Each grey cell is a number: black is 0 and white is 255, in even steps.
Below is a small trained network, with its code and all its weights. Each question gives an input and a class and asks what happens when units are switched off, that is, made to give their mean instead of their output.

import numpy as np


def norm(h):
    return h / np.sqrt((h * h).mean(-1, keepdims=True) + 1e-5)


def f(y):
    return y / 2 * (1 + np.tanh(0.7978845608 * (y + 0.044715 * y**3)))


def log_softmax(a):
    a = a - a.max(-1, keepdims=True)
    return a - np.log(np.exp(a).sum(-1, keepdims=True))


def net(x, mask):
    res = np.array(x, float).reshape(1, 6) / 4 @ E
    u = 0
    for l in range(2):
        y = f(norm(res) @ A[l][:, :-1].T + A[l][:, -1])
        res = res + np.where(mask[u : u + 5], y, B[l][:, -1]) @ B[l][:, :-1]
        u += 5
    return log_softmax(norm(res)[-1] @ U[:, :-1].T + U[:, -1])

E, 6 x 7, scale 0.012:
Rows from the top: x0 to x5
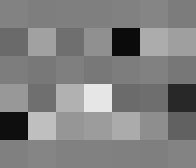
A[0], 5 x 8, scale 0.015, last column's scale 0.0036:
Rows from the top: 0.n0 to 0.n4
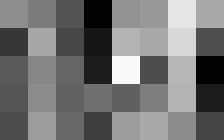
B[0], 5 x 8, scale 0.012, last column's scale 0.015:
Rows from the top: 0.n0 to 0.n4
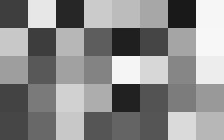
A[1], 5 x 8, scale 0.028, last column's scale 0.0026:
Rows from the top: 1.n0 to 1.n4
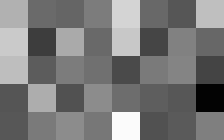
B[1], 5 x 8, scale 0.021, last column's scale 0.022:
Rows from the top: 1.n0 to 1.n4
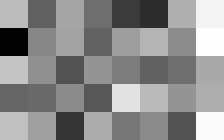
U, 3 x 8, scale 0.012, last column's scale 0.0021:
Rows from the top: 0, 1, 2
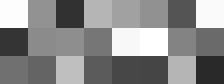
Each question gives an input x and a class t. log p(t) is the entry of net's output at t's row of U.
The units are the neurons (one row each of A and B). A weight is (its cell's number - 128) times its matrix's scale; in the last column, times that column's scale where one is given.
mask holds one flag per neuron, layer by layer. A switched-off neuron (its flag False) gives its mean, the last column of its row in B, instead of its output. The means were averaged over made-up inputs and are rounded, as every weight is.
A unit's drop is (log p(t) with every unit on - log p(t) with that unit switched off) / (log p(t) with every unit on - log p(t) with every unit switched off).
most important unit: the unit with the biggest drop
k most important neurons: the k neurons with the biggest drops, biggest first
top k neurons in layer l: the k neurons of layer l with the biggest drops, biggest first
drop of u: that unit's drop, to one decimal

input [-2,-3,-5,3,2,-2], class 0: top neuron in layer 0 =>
0.n1
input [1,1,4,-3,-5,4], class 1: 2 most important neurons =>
0.n0, 1.n3
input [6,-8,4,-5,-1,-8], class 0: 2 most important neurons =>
0.n0, 1.n4
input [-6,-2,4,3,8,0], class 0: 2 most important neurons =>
0.n1, 1.n4
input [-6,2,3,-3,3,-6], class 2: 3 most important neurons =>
0.n1, 1.n4, 0.n4
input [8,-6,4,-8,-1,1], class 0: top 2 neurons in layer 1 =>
1.n4, 1.n0
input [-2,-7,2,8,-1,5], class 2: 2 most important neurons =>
0.n0, 1.n0
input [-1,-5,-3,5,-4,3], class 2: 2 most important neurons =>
0.n0, 1.n0
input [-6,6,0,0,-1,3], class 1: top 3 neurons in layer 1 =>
1.n0, 1.n4, 1.n3
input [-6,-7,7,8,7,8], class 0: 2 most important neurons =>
0.n1, 1.n4
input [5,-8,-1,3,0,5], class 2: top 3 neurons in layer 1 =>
1.n0, 1.n1, 1.n2
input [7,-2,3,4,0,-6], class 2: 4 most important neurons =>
0.n0, 0.n4, 0.n1, 1.n0
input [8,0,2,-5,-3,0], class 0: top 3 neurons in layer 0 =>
0.n0, 0.n2, 0.n1
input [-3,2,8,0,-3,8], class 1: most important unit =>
0.n2
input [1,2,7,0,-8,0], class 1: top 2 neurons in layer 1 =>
1.n3, 1.n4
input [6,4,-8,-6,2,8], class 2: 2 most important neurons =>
0.n1, 0.n4
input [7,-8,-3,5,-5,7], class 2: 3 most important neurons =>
1.n0, 0.n0, 1.n1
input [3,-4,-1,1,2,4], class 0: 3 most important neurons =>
0.n1, 1.n4, 1.n0
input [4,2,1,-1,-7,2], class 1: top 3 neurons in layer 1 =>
1.n3, 1.n4, 1.n2
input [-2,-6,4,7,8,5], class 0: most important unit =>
0.n1
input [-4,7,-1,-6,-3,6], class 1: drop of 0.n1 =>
0.0
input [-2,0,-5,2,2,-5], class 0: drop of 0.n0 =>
0.1
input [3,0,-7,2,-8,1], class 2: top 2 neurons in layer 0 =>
0.n1, 0.n3
